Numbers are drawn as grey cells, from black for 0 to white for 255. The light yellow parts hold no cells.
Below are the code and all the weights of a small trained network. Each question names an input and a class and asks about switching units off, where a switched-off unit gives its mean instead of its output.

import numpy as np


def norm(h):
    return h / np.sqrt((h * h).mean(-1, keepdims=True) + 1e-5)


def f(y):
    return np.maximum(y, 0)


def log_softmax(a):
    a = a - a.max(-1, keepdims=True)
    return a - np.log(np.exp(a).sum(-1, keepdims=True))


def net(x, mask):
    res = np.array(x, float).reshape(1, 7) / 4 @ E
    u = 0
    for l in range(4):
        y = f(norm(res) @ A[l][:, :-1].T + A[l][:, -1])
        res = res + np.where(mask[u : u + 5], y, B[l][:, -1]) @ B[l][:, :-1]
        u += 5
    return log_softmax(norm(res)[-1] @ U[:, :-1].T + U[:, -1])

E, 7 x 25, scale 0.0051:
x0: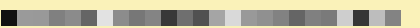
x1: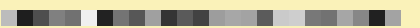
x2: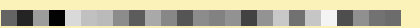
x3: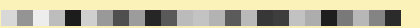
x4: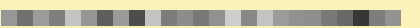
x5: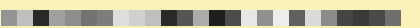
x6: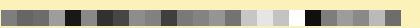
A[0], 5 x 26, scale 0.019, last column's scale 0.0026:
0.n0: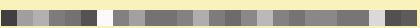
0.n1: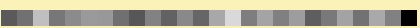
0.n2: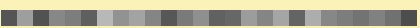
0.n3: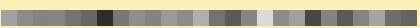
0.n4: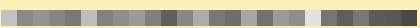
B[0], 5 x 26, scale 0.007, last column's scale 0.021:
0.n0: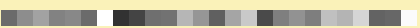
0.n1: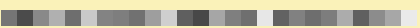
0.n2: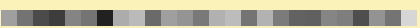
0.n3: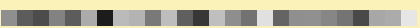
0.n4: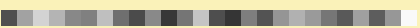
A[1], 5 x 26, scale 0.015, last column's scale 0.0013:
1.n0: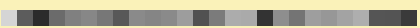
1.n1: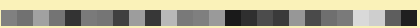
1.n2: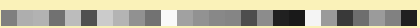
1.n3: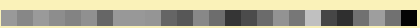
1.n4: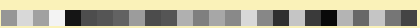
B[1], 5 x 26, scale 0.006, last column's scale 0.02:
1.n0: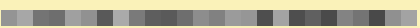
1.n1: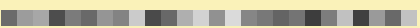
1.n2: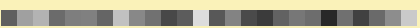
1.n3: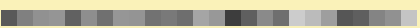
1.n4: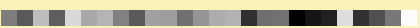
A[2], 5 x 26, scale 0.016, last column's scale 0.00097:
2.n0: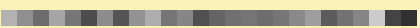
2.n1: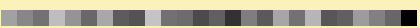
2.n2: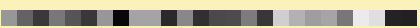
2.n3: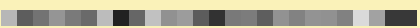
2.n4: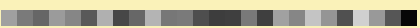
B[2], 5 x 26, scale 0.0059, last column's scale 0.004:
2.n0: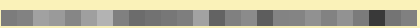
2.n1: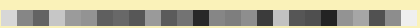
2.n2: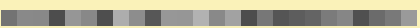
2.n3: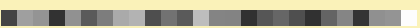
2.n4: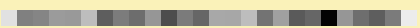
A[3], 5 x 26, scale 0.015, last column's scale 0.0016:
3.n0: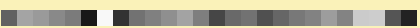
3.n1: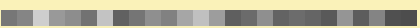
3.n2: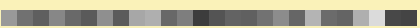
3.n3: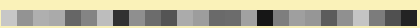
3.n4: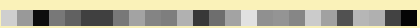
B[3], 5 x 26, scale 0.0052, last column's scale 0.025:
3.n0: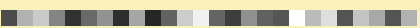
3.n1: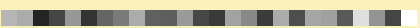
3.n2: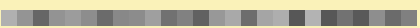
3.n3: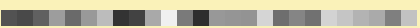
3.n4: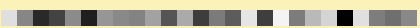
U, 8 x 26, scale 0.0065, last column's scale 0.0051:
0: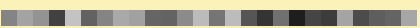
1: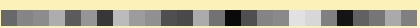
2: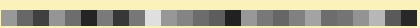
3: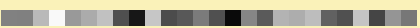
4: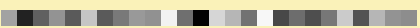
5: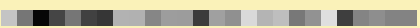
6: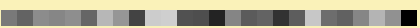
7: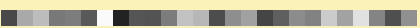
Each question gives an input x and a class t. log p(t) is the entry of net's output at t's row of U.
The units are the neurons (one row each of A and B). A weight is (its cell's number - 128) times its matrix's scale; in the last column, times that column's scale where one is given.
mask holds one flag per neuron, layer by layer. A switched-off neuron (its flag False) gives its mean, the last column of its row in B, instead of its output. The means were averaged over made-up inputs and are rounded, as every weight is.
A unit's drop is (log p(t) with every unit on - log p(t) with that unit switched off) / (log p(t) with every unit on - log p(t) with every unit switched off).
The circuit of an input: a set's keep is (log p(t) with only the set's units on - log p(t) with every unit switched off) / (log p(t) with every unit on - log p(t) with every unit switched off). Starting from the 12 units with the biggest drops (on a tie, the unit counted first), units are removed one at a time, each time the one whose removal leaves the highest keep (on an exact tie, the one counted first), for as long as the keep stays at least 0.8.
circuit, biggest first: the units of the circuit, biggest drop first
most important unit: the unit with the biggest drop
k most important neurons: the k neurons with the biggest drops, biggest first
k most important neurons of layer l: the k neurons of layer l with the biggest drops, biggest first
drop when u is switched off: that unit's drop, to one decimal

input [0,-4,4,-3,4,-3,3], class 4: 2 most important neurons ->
0.n1; 0.n4
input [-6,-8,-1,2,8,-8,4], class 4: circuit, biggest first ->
0.n3
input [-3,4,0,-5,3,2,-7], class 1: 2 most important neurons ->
0.n0; 1.n4
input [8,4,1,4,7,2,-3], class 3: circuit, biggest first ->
0.n4; 1.n1
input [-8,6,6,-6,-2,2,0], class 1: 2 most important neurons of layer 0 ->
0.n0; 0.n4
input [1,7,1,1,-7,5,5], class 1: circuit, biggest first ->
0.n0; 0.n4
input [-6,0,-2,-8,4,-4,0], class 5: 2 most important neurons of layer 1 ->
1.n4; 1.n2
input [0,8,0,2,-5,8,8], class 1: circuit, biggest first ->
0.n0; 0.n4
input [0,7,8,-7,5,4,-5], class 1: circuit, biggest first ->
1.n4; 3.n1
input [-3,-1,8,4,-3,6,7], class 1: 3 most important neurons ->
0.n4; 0.n3; 0.n2
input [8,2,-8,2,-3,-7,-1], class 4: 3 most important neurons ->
0.n1; 0.n4; 1.n2
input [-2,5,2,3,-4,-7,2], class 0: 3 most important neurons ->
1.n1; 0.n3; 0.n2
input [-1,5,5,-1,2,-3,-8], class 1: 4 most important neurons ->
0.n0; 1.n4; 0.n2; 1.n1
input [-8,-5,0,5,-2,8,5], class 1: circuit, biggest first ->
0.n4; 0.n3
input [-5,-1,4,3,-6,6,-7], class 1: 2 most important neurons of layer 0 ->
0.n0; 0.n2
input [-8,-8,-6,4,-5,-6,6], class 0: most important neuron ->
1.n4
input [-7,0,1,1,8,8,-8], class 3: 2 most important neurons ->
0.n4; 0.n3
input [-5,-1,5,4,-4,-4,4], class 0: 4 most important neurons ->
1.n1; 0.n1; 0.n2; 3.n3
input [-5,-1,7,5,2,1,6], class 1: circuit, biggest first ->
0.n3; 0.n4
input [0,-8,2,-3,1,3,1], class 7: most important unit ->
0.n0
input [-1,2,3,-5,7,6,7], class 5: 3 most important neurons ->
1.n4; 3.n4; 0.n1
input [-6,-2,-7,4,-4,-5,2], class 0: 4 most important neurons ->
1.n4; 0.n1; 1.n1; 0.n2
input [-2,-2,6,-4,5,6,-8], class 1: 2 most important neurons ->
0.n0; 1.n4
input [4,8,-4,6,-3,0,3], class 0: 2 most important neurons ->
1.n4; 0.n0
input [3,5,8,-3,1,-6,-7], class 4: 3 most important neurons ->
0.n1; 0.n4; 0.n0
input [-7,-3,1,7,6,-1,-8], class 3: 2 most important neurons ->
0.n4; 0.n0
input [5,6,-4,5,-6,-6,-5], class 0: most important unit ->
0.n3
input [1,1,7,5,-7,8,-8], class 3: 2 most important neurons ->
0.n4; 1.n1
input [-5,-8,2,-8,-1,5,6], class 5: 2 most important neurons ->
3.n4; 1.n4
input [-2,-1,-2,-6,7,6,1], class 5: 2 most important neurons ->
1.n4; 3.n4
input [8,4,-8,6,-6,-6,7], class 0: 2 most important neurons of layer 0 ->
0.n3; 0.n2
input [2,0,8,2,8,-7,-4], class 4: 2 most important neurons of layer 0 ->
0.n1; 0.n4
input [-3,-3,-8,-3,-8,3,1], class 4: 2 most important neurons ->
0.n3; 0.n4
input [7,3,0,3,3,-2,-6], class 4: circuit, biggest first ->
0.n1
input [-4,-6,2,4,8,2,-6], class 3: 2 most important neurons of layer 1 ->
1.n1; 1.n4
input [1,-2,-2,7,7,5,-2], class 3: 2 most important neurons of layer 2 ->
2.n1; 2.n4
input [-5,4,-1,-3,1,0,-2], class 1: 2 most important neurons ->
0.n0; 0.n1
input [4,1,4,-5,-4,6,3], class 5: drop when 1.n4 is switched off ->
0.2
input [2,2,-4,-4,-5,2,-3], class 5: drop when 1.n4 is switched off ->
0.4
